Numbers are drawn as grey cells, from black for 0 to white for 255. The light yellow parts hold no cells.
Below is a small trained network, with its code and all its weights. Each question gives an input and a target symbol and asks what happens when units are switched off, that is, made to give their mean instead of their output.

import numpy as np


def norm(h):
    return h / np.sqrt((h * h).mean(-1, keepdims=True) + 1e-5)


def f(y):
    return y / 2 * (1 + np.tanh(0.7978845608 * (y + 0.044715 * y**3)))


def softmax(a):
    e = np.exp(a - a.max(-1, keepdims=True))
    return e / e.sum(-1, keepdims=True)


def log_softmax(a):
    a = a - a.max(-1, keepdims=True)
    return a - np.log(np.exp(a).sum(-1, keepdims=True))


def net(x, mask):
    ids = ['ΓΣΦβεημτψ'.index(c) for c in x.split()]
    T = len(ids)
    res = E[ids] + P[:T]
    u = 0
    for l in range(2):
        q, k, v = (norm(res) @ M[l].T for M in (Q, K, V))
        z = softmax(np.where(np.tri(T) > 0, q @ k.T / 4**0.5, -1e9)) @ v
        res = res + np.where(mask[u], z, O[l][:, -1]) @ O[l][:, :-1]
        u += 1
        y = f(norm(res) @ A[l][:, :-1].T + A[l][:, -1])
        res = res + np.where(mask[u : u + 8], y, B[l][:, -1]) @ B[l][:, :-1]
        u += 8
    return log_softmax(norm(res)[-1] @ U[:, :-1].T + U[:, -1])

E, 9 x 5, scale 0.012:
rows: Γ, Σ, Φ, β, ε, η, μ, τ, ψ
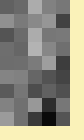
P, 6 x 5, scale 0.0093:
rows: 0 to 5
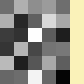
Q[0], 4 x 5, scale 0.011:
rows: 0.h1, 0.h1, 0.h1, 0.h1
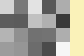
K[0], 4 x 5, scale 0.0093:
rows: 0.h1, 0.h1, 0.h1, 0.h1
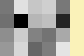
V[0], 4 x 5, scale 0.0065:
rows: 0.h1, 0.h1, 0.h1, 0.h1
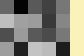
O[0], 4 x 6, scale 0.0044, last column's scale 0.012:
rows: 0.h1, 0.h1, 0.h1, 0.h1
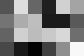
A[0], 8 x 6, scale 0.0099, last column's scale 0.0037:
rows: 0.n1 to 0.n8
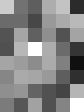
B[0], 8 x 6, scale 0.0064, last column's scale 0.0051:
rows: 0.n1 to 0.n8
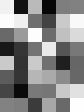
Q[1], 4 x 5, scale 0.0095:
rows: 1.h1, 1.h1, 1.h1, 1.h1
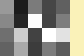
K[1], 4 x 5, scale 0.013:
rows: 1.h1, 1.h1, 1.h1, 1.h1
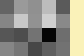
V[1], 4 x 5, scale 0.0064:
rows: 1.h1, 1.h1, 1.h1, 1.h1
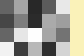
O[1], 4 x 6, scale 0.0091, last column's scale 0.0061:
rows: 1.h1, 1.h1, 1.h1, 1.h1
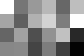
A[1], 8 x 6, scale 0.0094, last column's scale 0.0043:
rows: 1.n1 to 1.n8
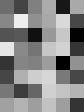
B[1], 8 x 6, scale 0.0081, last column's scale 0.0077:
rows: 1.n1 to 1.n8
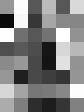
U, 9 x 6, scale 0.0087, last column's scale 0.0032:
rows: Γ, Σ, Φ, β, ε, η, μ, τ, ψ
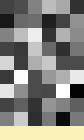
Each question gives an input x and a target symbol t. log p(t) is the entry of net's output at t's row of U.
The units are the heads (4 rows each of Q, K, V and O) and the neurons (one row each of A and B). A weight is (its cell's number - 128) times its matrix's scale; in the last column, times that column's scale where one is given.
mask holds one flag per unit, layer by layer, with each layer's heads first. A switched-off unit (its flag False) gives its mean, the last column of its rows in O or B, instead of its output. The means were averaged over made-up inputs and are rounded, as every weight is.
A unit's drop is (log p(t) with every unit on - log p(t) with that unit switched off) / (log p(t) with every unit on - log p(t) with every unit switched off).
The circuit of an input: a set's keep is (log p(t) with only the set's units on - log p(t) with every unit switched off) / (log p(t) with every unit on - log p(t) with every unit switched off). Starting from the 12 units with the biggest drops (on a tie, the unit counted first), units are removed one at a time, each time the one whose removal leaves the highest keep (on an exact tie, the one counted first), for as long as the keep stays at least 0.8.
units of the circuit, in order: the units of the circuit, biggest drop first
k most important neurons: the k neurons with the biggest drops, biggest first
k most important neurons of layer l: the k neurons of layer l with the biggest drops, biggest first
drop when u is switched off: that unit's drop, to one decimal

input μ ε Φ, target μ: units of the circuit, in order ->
(1.h1 0.h1 0.n3)
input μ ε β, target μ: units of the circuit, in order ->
(1.h1 0.h1 0.n3)
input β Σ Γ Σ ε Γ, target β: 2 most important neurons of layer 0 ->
(0.n7 0.n1)
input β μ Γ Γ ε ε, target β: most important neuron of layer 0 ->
(0.n7)
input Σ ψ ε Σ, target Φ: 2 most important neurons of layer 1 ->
(1.n6 1.n1)
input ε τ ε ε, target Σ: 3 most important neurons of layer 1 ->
(1.n7 1.n1 1.n3)
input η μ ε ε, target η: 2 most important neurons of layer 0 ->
(0.n2 0.n3)
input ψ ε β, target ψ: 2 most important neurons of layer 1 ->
(1.n1 1.n5)
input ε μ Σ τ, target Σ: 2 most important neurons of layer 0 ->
(0.n2 0.n4)
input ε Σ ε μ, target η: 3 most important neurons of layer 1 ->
(1.n2 1.n4 1.n6)
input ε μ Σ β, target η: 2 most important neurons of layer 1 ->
(1.n2 1.n4)
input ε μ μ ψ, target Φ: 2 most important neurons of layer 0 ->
(0.n7 0.n2)
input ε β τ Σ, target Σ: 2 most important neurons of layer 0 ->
(0.n1 0.n3)
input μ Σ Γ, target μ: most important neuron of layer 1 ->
(1.n3)
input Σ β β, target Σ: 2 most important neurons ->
(1.n5 0.n8)
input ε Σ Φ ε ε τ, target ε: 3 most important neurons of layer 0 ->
(0.n2 0.n8 0.n3)
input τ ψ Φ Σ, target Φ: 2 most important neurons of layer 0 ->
(0.n3 0.n4)
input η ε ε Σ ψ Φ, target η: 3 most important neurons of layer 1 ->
(1.n1 1.n5 1.n6)
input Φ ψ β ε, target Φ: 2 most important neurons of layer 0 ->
(0.n3 0.n8)
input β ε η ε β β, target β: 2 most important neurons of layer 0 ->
(0.n7 0.n1)
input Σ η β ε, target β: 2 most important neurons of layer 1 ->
(1.n1 1.n7)
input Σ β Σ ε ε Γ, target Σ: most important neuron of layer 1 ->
(1.n5)
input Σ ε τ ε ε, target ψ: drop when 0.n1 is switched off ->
-0.1
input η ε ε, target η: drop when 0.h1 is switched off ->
0.4
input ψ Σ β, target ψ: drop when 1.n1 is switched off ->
0.4
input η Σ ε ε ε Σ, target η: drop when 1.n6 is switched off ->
0.1
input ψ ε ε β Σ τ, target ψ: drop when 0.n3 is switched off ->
0.0
